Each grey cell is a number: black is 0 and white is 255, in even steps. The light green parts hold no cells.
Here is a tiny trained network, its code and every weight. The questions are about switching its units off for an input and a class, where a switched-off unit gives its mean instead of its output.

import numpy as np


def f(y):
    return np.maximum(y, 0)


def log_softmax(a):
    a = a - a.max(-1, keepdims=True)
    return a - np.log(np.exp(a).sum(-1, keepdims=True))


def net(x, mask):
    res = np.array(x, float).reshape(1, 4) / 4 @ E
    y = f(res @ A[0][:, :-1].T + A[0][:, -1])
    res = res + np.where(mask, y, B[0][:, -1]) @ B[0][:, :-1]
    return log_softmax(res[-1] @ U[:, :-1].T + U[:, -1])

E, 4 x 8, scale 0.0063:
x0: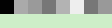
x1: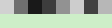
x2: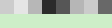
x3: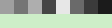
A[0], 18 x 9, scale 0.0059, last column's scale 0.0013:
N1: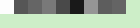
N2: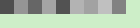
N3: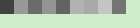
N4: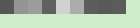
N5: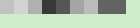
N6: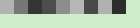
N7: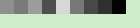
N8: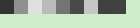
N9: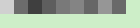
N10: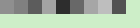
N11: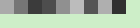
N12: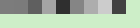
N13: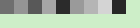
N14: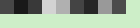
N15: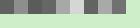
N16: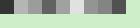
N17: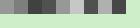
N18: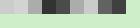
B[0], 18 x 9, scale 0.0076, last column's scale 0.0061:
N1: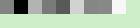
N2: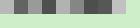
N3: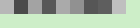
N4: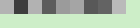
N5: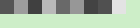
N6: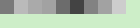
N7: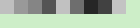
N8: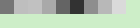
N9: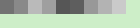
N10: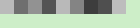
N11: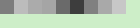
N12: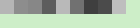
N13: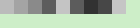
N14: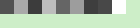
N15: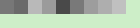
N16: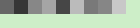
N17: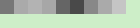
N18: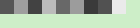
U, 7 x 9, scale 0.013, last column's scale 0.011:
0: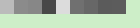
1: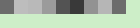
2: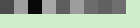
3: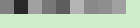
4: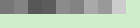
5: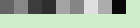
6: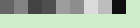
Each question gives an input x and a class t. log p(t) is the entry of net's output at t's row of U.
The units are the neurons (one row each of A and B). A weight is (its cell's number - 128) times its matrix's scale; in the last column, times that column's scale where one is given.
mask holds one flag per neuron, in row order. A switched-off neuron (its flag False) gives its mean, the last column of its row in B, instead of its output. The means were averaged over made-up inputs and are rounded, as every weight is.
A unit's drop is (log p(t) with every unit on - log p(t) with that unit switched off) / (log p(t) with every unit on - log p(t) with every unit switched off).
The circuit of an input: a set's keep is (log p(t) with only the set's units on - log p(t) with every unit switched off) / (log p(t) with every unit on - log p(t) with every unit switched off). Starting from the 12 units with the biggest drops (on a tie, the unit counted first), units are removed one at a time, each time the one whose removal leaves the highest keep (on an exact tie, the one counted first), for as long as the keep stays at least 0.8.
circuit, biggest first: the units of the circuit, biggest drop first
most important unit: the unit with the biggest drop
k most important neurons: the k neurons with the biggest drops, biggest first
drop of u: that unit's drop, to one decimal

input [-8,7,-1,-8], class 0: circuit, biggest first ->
(N10, N13)
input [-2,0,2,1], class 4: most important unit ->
N14
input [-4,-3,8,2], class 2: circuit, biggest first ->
(N18, N5)
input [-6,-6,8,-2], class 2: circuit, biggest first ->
(N18, N5)
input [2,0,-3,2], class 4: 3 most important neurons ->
(N18, N5, N1)
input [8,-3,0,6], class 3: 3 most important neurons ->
(N16, N13, N12)
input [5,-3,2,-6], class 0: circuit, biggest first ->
(N13, N2, N3)
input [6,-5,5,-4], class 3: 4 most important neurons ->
(N16, N3, N14, N2)
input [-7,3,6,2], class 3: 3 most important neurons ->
(N1, N14, N9)
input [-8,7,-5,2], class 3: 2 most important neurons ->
(N1, N8)
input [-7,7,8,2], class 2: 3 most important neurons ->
(N18, N5, N8)
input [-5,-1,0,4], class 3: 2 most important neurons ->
(N1, N13)
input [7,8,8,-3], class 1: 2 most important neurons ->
(N17, N11)
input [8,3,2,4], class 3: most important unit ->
N16
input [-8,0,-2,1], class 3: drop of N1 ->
0.4
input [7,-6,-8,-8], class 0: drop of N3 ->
0.3
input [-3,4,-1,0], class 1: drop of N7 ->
0.0
